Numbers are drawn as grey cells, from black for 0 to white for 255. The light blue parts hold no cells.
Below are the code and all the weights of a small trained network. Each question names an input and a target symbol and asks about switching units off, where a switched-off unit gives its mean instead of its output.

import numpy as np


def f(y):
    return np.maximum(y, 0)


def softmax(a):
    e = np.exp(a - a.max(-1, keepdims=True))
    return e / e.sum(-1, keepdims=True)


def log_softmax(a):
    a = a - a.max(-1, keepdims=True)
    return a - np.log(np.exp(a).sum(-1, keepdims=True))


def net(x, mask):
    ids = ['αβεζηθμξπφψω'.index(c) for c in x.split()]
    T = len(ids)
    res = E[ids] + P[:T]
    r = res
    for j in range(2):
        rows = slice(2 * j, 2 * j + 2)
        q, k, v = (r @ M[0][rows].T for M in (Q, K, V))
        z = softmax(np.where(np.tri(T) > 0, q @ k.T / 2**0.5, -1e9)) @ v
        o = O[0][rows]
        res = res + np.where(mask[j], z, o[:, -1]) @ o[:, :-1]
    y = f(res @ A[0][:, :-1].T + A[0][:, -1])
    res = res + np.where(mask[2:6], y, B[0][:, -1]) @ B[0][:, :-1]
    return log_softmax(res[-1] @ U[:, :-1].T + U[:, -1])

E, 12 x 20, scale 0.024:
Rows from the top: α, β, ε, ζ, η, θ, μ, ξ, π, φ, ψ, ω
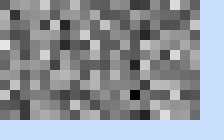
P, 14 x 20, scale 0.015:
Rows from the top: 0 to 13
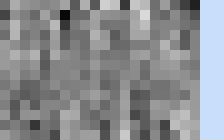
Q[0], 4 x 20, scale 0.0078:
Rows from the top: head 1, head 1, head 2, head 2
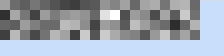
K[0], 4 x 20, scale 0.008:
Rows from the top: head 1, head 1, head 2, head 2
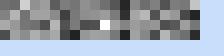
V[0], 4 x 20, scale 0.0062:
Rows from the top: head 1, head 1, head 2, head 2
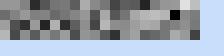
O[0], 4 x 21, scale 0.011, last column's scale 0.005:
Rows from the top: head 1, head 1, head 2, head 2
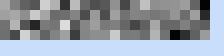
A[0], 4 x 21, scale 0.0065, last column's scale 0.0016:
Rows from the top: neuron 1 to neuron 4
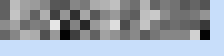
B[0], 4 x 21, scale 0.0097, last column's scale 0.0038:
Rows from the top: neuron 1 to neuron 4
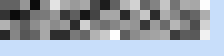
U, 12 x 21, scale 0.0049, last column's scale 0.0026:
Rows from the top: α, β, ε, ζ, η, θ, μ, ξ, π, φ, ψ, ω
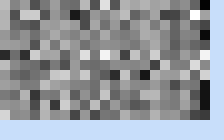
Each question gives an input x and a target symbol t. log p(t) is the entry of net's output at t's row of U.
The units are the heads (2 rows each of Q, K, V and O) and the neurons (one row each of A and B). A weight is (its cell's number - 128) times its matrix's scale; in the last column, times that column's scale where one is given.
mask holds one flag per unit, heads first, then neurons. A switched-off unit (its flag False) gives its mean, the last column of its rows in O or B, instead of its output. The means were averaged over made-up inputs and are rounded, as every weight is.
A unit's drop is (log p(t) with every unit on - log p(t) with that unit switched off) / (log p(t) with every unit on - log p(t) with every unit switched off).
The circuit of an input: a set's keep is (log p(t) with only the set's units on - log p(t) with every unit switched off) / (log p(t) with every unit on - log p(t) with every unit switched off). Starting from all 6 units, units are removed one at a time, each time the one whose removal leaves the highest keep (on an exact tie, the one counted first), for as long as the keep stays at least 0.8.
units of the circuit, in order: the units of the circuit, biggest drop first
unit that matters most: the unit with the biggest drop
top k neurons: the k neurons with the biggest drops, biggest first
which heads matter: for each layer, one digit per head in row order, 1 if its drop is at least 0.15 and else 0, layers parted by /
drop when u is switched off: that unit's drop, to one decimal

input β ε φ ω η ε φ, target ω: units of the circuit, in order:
(head 1; neuron 3)
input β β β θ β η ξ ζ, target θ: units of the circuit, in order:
(neuron 4; head 2)
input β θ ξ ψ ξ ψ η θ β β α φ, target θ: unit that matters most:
head 2
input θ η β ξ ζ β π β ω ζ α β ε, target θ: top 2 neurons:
(neuron 4; neuron 1)
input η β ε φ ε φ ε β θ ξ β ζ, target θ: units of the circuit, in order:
(head 2; neuron 4)
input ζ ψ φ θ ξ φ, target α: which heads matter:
11
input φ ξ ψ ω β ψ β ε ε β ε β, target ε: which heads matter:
10
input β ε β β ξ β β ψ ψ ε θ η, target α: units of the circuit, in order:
(head 1; head 2)
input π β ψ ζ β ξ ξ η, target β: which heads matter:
11
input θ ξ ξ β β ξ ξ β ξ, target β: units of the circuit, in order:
(head 1; head 2)
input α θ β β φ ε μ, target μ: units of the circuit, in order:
(neuron 2; head 2)
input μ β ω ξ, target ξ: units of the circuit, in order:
(neuron 3; neuron 1)
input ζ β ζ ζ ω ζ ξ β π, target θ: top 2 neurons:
(neuron 2; neuron 1)
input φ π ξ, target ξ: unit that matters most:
neuron 4
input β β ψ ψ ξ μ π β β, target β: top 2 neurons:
(neuron 1; neuron 4)
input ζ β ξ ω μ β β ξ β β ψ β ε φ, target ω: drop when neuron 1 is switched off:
0.0
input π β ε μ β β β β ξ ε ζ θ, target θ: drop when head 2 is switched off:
0.3
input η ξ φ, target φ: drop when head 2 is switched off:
0.4
